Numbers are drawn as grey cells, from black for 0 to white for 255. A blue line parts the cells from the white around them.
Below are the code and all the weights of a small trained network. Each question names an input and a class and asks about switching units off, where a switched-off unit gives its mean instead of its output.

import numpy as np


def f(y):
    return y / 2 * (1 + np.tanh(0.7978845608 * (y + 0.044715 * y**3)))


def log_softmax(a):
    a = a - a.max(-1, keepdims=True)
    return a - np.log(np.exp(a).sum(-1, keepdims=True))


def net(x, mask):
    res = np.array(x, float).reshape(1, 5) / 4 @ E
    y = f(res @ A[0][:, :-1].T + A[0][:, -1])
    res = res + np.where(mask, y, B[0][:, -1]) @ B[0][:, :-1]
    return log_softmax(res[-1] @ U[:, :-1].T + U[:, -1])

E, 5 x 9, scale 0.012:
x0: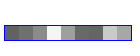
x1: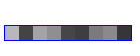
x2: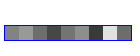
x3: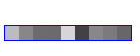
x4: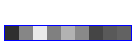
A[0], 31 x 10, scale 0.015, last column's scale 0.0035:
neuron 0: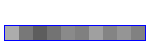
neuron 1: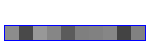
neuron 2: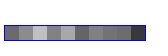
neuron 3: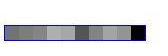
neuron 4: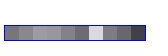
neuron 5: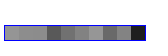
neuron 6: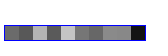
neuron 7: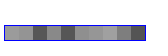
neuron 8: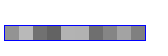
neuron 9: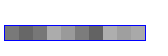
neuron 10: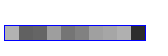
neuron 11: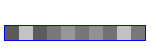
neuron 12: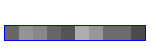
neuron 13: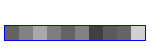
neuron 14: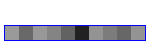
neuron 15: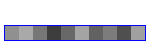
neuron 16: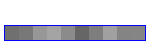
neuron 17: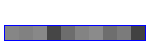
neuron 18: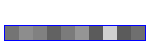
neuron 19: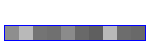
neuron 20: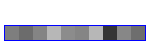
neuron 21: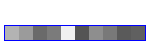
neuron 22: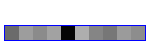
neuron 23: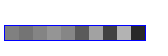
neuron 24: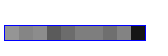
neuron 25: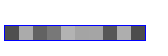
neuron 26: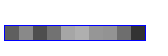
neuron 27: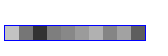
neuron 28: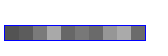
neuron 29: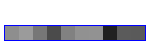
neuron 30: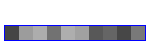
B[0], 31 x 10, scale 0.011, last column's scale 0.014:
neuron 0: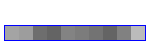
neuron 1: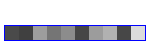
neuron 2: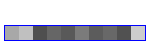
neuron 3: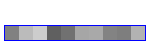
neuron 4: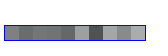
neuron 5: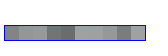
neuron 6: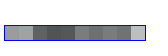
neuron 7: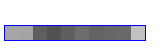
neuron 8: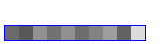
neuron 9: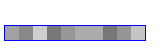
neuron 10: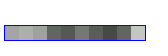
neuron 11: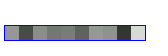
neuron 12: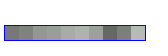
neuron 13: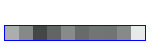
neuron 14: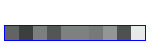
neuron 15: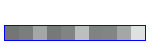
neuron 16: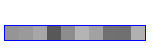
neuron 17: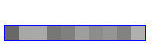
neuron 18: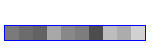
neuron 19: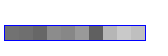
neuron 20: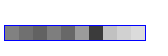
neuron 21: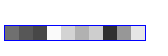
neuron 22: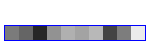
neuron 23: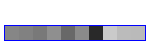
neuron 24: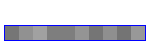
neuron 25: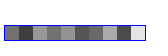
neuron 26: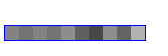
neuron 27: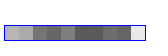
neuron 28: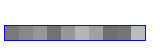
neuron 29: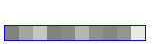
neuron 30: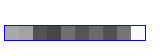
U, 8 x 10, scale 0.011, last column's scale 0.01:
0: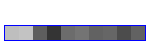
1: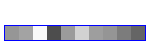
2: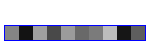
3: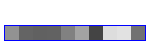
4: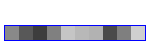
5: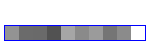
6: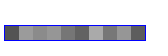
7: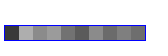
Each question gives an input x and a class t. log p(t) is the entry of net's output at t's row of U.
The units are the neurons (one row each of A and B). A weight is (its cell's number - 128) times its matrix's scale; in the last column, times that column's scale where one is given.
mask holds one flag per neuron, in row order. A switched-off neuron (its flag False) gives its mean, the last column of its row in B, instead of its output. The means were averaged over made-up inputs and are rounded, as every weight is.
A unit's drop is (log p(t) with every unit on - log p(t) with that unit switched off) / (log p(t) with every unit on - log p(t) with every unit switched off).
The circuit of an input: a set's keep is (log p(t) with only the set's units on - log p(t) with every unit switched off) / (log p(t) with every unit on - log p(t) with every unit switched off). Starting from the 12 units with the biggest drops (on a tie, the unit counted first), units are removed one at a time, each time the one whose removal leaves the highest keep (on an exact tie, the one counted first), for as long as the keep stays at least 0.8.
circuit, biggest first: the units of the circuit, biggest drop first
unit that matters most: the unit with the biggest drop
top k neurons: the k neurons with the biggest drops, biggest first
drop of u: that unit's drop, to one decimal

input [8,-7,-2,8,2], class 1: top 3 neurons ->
neuron 3; neuron 9; neuron 22
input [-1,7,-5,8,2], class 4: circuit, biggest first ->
neuron 21
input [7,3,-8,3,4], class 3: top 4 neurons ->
neuron 20; neuron 23; neuron 4; neuron 29
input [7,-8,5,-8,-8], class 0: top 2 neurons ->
neuron 10; neuron 7
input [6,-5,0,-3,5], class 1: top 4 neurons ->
neuron 9; neuron 28; neuron 3; neuron 27
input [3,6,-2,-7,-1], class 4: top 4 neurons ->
neuron 22; neuron 25; neuron 11; neuron 8
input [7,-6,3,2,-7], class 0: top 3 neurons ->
neuron 27; neuron 7; neuron 10
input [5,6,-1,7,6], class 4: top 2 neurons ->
neuron 21; neuron 27
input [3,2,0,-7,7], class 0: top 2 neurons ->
neuron 21; neuron 30
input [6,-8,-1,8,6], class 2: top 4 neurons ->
neuron 25; neuron 11; neuron 8; neuron 22
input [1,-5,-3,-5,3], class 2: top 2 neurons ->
neuron 25; neuron 21
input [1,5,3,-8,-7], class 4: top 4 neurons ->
neuron 22; neuron 30; neuron 2; neuron 6
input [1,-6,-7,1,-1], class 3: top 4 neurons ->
neuron 20; neuron 23; neuron 1; neuron 14
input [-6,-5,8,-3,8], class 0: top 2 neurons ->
neuron 30; neuron 20
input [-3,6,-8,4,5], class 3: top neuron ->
neuron 20
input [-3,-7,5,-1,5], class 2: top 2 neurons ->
neuron 25; neuron 8
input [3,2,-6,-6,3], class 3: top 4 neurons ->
neuron 20; neuron 21; neuron 23; neuron 4
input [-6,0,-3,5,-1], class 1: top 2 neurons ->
neuron 29; neuron 22
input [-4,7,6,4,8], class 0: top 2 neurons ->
neuron 30; neuron 2
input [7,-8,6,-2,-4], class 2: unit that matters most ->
neuron 11
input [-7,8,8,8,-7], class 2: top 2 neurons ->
neuron 14; neuron 1
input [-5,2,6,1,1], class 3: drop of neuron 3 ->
0.1
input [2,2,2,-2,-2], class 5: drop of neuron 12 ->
0.2
